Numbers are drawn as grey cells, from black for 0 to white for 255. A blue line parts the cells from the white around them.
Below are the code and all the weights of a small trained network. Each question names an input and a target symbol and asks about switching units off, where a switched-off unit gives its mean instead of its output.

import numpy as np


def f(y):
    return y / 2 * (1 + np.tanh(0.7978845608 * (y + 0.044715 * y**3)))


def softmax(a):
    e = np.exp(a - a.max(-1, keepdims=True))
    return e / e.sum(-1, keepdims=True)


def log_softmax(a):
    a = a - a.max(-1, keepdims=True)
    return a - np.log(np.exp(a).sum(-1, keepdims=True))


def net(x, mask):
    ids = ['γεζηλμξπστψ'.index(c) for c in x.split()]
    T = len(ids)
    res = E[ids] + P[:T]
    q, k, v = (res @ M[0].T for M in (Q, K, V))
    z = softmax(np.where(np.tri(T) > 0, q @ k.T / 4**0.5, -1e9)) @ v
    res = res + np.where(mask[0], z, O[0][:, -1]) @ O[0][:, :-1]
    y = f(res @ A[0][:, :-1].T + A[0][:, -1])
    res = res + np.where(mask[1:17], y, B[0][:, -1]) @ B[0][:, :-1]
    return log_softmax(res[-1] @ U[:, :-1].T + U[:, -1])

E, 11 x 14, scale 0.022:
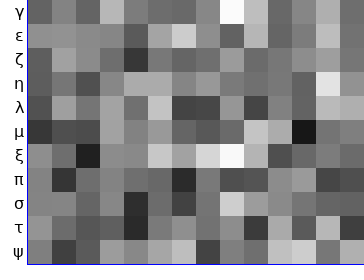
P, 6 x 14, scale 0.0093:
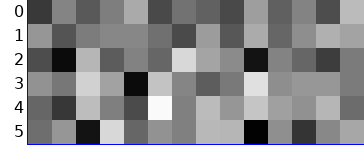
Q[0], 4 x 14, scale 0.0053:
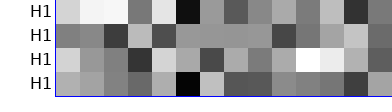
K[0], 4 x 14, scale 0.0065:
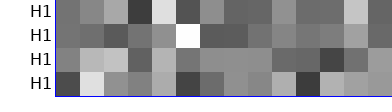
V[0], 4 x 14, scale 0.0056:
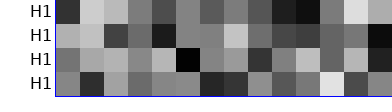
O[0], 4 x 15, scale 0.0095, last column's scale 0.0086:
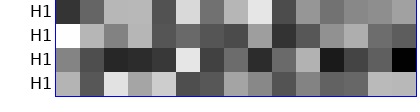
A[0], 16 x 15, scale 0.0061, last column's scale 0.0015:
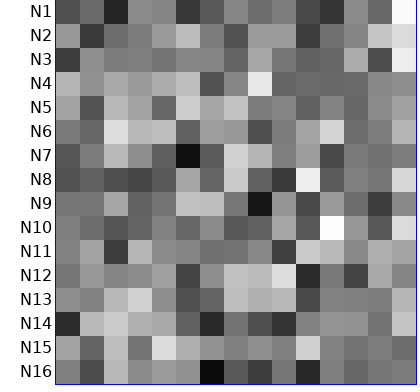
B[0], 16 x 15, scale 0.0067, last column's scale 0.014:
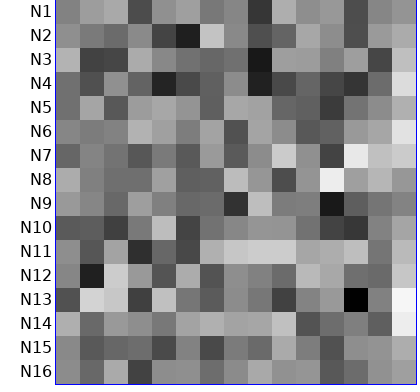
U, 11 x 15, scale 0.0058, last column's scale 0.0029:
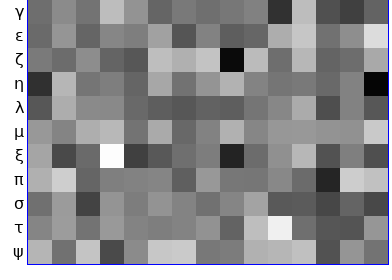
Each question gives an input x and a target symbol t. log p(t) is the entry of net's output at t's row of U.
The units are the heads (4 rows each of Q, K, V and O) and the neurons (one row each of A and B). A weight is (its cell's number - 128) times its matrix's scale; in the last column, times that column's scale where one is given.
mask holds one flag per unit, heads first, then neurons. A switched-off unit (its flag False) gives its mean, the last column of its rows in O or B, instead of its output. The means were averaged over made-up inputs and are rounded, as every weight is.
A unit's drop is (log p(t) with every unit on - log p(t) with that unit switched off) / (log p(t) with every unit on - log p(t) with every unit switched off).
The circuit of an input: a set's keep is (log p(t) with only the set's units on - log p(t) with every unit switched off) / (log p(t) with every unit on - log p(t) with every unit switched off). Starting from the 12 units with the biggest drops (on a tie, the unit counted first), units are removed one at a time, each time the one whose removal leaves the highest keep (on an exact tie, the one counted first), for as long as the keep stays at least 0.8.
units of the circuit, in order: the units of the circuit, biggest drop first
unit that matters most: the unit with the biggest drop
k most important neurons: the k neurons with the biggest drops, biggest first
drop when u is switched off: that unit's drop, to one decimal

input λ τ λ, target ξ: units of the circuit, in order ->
H1; N4; N13
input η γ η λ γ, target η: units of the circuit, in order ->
N13; H1
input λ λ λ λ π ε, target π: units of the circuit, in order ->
H1; N13; N5
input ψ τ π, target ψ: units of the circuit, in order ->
N16; H1; N4
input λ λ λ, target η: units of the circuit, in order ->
H1; N5
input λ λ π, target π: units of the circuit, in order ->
H1; N12; N16
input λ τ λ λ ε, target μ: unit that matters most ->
N10
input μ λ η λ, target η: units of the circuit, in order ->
H1; N12
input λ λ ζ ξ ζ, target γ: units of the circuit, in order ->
H1; N10
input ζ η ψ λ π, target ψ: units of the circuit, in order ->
H1; N16
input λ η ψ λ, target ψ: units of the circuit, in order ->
H1; N4
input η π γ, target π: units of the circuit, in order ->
H1; N13
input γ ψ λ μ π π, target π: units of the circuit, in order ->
H1; N16
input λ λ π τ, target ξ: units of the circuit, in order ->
H1; N13
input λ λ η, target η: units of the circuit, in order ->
H1
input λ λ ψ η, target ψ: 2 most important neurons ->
N4; N12
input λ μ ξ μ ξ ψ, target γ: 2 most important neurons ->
N10; N7
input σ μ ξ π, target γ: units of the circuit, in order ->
H1; N10; N12; N4
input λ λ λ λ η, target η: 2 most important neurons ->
N5; N13
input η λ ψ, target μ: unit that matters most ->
N6
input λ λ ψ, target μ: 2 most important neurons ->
N6; N5
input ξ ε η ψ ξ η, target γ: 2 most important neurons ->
N10; N7
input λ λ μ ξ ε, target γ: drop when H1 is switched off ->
0.5
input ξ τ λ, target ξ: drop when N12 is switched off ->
-0.1
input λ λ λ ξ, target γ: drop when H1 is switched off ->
0.9
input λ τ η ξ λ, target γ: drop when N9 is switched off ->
0.0
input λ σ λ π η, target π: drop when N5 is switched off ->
0.1
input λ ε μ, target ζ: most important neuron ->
N1
